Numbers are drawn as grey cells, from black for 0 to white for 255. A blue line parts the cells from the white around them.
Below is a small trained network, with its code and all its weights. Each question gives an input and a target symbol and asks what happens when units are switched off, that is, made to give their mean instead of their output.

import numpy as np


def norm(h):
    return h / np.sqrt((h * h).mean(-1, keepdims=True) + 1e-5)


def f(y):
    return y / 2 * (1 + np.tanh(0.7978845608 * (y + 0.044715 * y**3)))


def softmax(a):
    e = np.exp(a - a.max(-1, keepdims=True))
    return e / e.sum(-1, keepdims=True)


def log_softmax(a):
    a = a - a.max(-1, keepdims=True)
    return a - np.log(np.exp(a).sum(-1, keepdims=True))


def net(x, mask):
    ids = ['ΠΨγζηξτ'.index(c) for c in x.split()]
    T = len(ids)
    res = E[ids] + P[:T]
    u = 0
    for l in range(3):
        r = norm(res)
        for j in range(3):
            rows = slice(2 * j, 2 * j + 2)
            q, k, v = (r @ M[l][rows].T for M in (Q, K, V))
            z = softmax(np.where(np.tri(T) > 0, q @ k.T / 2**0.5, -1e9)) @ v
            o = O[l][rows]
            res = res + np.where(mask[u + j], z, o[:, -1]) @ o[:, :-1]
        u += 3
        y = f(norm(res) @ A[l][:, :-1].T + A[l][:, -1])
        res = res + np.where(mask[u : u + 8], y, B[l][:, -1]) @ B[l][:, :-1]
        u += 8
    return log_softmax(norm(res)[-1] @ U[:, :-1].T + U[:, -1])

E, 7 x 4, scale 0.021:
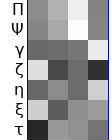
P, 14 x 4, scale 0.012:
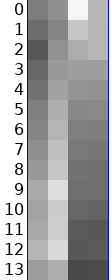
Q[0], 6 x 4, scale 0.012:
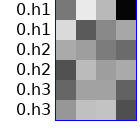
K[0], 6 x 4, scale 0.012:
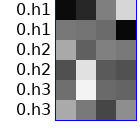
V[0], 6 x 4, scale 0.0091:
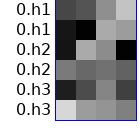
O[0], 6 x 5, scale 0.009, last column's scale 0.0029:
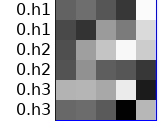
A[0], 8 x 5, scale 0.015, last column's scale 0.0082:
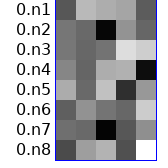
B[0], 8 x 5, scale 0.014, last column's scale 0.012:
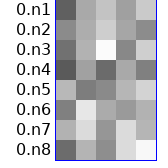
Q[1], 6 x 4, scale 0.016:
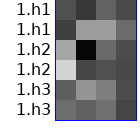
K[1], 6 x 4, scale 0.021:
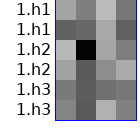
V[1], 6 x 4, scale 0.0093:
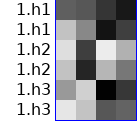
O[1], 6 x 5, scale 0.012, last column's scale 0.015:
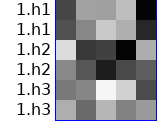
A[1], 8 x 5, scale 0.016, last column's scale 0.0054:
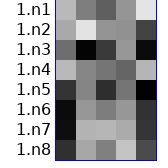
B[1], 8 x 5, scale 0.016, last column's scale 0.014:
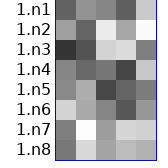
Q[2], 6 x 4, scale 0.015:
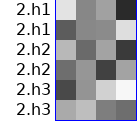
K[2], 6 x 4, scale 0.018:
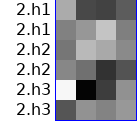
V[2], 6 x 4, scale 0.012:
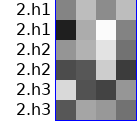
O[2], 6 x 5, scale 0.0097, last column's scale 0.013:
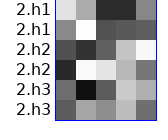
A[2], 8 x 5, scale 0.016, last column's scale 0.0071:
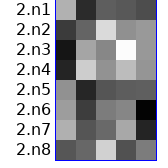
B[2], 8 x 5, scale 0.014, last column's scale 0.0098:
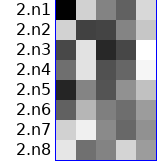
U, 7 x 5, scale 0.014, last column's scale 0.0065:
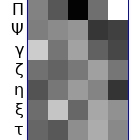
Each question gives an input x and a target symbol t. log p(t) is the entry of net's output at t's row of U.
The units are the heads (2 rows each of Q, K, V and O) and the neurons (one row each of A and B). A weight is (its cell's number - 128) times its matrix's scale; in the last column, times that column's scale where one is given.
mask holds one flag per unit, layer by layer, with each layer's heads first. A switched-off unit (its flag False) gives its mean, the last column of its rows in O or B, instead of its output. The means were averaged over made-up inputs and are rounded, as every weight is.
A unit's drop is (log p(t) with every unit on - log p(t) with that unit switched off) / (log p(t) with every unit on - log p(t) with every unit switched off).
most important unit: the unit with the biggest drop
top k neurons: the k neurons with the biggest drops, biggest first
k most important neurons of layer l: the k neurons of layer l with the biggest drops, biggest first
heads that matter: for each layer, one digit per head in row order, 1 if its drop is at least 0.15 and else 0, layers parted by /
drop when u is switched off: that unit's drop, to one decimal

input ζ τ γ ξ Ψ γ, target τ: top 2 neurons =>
(0.n8; 0.n3)
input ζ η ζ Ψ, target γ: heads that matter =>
011 / 000 / 000
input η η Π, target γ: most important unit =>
0.n8
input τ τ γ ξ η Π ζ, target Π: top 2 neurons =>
(1.n2; 0.n8)
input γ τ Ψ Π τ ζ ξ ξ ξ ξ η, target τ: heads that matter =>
000 / 000 / 100
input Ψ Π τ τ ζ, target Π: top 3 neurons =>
(0.n8; 1.n2; 0.n3)
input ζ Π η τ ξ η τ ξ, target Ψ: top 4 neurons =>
(0.n8; 0.n7; 1.n7; 2.n1)
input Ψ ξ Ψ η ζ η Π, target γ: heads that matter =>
010 / 000 / 000
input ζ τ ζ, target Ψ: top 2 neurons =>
(0.n8; 0.n7)
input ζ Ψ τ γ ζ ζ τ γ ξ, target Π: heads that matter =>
100 / 010 / 000
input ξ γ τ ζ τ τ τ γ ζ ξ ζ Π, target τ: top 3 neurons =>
(0.n5; 0.n8; 1.n7)
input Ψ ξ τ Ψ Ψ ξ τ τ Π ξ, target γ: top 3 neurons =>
(0.n7; 2.n3; 2.n4)
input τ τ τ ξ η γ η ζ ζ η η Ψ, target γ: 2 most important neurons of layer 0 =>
(0.n5; 0.n7)
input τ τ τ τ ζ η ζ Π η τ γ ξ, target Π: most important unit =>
0.h1
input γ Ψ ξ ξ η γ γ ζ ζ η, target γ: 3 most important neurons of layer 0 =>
(0.n7; 0.n2; 0.n8)
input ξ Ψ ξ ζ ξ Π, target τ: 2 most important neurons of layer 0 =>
(0.n8; 0.n3)
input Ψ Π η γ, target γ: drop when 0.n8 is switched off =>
0.2
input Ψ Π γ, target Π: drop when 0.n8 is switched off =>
0.4
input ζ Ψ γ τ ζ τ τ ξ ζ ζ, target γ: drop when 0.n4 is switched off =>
0.0
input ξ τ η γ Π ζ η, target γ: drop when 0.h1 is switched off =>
0.1
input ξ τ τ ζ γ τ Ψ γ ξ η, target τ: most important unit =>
0.h3
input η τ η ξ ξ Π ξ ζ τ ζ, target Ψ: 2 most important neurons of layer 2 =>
(2.n1; 2.n2)
